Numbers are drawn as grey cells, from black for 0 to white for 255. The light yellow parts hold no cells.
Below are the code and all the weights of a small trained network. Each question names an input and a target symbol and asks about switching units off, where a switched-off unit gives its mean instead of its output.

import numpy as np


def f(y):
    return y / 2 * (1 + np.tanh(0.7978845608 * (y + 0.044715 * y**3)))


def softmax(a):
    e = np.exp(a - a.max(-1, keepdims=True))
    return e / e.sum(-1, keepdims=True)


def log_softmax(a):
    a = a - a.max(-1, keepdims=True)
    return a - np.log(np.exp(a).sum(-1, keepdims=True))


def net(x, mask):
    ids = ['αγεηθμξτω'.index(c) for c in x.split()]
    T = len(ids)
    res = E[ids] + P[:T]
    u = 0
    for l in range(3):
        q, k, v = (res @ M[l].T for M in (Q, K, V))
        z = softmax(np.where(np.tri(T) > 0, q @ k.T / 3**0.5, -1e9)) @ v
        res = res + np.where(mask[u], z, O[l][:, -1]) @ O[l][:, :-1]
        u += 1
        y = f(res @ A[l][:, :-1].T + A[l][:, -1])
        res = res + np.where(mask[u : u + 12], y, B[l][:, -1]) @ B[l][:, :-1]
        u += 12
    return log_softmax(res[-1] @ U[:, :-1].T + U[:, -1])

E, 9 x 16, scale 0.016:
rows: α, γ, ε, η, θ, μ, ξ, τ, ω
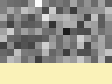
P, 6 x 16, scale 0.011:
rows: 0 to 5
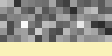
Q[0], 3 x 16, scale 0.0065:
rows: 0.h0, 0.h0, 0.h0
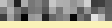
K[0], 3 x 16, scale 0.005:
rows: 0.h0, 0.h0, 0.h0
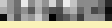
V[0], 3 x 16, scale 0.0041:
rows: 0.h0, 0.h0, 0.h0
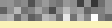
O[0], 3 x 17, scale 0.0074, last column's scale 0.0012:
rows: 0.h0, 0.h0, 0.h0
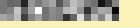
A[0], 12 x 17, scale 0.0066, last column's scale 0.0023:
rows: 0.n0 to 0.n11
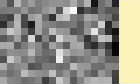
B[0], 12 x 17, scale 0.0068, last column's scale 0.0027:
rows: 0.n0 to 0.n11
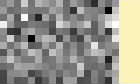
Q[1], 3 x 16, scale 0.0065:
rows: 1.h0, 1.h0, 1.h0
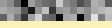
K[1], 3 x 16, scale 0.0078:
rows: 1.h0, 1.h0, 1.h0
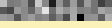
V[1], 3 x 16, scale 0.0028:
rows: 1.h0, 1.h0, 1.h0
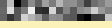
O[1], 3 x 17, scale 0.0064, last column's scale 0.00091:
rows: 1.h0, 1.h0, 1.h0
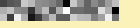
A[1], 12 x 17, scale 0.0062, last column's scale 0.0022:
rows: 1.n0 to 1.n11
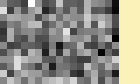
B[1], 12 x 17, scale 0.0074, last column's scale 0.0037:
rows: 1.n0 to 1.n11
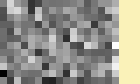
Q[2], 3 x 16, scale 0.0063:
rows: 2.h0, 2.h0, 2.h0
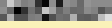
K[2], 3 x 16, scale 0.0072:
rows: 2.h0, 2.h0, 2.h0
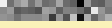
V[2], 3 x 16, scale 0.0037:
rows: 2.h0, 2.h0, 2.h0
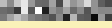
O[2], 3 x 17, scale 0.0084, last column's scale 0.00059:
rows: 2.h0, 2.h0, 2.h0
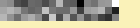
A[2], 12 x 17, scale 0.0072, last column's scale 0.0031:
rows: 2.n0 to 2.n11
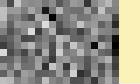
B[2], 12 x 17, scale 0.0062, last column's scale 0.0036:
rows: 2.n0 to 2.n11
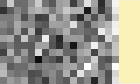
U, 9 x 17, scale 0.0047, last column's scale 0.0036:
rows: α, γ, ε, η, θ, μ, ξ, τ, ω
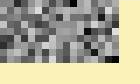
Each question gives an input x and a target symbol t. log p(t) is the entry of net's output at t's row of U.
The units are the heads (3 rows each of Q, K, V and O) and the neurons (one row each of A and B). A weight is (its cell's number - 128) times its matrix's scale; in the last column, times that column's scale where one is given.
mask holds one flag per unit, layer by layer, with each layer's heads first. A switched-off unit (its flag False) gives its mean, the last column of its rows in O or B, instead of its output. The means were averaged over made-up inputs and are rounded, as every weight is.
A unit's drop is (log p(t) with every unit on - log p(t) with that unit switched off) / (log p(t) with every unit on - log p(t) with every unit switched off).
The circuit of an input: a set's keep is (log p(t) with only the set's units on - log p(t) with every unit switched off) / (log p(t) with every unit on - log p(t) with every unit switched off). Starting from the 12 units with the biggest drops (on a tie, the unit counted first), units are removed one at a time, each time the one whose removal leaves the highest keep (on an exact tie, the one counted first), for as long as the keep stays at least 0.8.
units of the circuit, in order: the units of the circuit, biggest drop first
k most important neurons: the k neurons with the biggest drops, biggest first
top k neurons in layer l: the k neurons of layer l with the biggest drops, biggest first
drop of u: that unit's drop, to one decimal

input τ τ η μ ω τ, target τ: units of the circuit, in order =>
[0.n5; 2.n11; 1.n9]
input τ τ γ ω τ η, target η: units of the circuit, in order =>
[2.n10; 0.n2; 1.n9]
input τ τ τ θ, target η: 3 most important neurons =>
[0.n6; 2.n9; 2.n10]
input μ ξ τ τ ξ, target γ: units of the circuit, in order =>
[0.n3; 0.h0]
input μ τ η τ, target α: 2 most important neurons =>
[2.n6; 1.n6]
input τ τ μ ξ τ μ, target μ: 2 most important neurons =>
[0.n11; 2.n4]
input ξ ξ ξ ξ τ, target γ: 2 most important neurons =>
[1.n9; 2.n0]
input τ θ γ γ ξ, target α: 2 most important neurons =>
[0.n3; 2.n7]
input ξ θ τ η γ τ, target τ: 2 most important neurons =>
[0.n5; 2.n11]
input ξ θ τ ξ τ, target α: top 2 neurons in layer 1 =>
[1.n6; 1.n10]
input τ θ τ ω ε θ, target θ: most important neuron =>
[0.n8]
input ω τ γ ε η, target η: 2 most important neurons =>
[0.n2; 2.n10]
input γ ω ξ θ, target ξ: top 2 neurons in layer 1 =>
[1.n10; 1.n9]
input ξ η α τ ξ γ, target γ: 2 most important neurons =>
[2.n0; 1.n4]
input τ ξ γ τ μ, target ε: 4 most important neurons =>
[2.n5; 1.n1; 1.n6; 1.n7]
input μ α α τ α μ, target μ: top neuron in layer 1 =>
[1.n5]
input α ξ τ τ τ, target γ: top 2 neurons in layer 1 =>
[1.n9; 1.n1]
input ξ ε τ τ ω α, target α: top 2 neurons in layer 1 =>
[1.n3; 1.n1]
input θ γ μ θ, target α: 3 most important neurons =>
[1.n6; 2.n6; 0.n11]
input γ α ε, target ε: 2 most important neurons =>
[1.n11; 0.n5]
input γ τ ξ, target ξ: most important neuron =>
[1.n5]
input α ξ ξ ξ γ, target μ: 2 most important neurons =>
[1.n7; 2.n4]
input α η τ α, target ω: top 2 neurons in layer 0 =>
[0.n1; 0.n0]
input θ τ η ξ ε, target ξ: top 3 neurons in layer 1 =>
[1.n10; 1.n9; 1.n8]
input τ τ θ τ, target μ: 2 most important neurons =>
[1.n6; 2.n4]
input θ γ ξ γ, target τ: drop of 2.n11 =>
0.4
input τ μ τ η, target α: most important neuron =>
[1.n6]
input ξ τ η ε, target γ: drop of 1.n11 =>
0.2
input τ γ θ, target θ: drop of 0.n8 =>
0.2
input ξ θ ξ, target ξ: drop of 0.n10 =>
0.0
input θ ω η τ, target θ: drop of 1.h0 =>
0.5
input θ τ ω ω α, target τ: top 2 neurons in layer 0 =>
[0.n3; 0.n5]
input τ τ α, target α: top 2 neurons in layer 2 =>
[2.n6; 2.n3]
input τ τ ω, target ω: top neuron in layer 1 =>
[1.n5]
